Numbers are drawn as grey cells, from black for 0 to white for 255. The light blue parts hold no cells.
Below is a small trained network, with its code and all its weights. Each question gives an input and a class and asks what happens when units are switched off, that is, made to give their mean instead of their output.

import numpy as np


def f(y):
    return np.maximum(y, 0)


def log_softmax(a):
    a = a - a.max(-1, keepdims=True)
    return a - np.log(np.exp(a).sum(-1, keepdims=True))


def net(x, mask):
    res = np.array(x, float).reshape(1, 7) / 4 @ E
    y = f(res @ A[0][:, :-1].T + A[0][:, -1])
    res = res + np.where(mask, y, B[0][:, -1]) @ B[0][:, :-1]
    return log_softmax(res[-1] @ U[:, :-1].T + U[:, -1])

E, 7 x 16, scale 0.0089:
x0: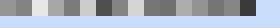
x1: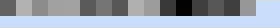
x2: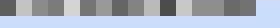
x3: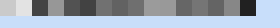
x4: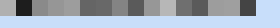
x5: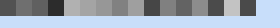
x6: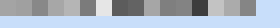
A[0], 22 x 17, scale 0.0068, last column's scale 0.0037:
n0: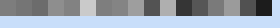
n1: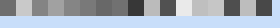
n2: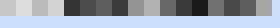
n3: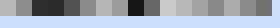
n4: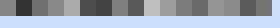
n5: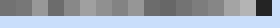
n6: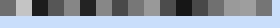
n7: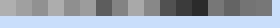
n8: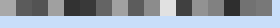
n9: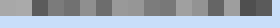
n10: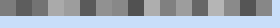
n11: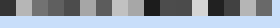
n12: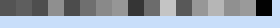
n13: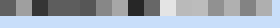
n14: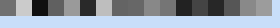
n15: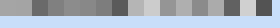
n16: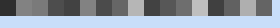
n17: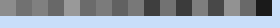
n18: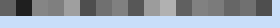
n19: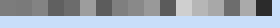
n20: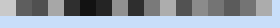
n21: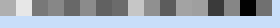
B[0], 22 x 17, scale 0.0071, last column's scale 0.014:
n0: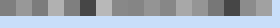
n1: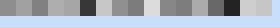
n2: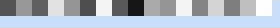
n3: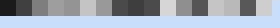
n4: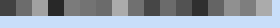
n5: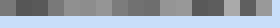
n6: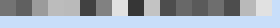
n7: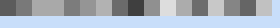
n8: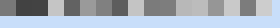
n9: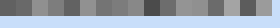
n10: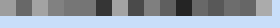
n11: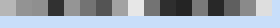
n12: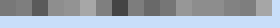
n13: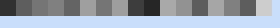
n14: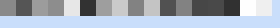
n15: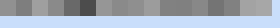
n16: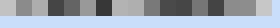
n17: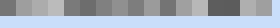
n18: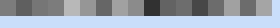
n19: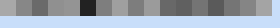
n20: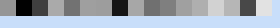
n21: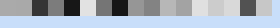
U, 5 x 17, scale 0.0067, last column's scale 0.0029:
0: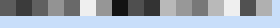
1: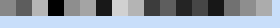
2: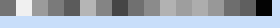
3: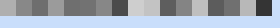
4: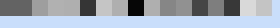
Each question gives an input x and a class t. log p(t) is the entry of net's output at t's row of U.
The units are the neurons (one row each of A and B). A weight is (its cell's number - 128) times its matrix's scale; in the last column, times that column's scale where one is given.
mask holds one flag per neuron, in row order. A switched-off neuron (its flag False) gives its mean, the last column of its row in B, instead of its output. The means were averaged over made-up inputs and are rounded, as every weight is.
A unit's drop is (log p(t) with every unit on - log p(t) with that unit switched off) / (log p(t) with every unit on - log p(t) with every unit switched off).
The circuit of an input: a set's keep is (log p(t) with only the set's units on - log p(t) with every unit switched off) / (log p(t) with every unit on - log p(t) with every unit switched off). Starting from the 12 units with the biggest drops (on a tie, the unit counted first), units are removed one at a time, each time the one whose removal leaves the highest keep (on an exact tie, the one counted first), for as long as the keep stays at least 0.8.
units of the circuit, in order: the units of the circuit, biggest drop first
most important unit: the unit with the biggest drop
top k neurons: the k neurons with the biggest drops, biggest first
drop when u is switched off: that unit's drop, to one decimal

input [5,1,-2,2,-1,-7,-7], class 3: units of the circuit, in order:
(n11, n13)
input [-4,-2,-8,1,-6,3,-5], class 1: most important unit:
n11
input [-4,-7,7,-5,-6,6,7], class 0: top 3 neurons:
(n14, n3, n6)
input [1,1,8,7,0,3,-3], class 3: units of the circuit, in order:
(n21, n3)
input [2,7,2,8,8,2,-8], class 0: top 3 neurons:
(n21, n20, n8)
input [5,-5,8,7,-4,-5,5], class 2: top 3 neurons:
(n21, n14, n6)
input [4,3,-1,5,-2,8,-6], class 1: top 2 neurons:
(n11, n16)
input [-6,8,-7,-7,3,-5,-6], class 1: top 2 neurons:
(n11, n16)
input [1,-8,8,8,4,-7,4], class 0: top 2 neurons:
(n21, n14)
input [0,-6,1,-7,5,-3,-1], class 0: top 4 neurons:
(n14, n6, n11, n2)
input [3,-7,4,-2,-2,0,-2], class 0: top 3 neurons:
(n14, n6, n2)
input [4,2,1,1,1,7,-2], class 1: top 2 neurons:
(n2, n20)
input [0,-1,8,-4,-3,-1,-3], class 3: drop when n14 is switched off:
0.2
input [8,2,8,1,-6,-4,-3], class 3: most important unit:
n1
